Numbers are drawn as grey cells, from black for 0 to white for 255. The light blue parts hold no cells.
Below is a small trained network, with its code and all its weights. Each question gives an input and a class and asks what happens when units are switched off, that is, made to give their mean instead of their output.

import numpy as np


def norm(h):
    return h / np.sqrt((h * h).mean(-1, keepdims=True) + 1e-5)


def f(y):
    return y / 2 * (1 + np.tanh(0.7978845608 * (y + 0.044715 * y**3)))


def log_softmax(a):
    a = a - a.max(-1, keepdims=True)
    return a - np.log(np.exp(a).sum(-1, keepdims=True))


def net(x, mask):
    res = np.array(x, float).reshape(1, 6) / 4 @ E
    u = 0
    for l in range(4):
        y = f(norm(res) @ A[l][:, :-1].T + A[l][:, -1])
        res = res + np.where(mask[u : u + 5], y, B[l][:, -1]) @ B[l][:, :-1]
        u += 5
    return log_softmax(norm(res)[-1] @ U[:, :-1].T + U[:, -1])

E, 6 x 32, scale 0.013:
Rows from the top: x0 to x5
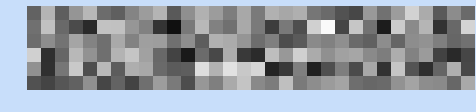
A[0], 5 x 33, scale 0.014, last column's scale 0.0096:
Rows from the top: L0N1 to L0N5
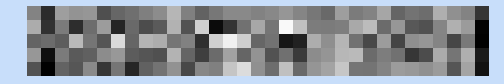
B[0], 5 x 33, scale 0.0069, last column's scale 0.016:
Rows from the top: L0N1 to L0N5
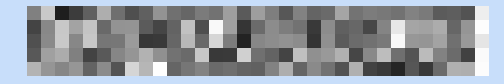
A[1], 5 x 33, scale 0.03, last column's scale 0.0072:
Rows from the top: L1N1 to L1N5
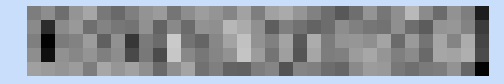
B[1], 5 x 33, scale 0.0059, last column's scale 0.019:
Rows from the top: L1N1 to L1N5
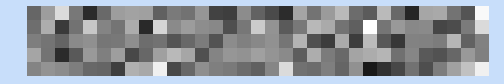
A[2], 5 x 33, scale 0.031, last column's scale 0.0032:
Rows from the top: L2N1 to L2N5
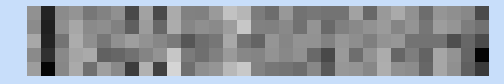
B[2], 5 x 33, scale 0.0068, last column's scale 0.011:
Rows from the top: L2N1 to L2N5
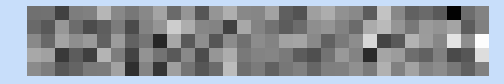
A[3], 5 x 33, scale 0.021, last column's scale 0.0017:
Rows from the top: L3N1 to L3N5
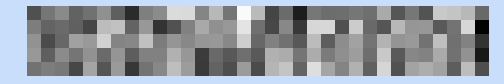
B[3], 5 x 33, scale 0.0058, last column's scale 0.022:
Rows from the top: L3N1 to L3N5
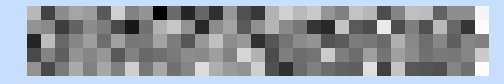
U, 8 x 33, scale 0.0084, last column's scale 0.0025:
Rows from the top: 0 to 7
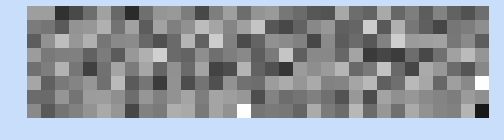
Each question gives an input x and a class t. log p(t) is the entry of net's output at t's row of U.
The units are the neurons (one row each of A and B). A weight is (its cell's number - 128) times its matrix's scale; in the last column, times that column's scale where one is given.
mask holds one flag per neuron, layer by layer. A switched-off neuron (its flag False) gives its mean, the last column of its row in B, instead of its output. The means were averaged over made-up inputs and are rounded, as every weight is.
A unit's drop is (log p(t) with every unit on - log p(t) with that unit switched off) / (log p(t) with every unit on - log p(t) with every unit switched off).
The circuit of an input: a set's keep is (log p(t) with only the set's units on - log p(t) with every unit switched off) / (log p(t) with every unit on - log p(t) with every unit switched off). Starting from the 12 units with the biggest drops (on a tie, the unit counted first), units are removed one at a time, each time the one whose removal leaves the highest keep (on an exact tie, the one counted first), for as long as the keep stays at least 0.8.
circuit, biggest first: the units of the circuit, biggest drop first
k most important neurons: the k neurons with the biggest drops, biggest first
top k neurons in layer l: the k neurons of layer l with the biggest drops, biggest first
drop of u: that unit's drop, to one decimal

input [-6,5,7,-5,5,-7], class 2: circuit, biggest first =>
L0N3
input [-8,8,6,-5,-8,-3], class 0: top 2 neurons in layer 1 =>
L1N1, L1N2
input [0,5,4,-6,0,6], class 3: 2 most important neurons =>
L0N5, L0N2
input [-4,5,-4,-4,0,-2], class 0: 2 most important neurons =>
L3N2, L1N1
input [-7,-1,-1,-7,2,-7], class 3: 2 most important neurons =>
L1N5, L1N1
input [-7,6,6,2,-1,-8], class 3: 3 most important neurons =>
L1N5, L0N2, L1N1
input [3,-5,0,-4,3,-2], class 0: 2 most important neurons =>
L2N4, L0N1
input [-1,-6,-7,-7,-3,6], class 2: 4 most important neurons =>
L0N2, L3N2, L3N1, L2N3
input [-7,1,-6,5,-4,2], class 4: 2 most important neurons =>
L0N4, L0N3
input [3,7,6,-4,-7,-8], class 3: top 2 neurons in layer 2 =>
L2N4, L2N3
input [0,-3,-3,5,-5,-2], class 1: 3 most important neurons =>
L3N5, L3N4, L3N1
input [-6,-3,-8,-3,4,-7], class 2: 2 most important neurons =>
L0N2, L0N5
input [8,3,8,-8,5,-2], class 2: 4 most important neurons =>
L0N3, L1N1, L0N4, L2N3
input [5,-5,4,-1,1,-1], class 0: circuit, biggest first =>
L2N4
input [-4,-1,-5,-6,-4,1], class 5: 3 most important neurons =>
L3N1, L0N3, L1N1
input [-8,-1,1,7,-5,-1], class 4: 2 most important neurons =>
L0N4, L3N1
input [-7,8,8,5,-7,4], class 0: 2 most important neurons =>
L3N2, L0N2
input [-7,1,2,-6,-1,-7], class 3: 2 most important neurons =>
L1N5, L1N1
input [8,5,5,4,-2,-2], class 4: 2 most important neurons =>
L1N1, L0N2
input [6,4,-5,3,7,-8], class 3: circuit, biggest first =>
L1N5
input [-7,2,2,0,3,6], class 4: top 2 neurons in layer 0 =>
L0N4, L0N3
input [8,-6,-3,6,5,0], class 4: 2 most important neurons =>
L1N1, L3N2
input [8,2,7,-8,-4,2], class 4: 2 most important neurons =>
L1N1, L0N2
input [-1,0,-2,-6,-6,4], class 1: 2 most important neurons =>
L3N5, L3N4
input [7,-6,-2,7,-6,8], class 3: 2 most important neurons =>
L0N5, L3N1
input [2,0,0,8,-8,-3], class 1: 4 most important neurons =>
L3N5, L3N4, L3N1, L3N2
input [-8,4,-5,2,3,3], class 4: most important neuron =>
L0N4
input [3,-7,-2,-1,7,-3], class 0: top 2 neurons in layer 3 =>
L3N5, L3N4
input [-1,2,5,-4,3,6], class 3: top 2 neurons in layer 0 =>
L0N5, L0N2
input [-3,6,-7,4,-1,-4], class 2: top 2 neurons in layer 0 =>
L0N2, L0N1
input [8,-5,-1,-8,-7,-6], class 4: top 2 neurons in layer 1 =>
L1N1, L1N2
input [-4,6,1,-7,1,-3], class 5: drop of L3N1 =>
1.4
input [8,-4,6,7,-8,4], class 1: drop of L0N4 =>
0.1
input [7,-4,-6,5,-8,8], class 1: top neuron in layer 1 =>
L1N5
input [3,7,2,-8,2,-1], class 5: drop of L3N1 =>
1.2
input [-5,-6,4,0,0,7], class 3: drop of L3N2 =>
0.3
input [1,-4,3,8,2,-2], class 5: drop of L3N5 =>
0.0
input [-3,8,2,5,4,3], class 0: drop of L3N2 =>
1.4
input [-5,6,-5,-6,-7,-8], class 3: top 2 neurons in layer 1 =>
L1N5, L1N2
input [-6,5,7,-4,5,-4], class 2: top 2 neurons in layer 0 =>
L0N3, L0N5
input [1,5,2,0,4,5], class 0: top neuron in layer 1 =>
L1N5
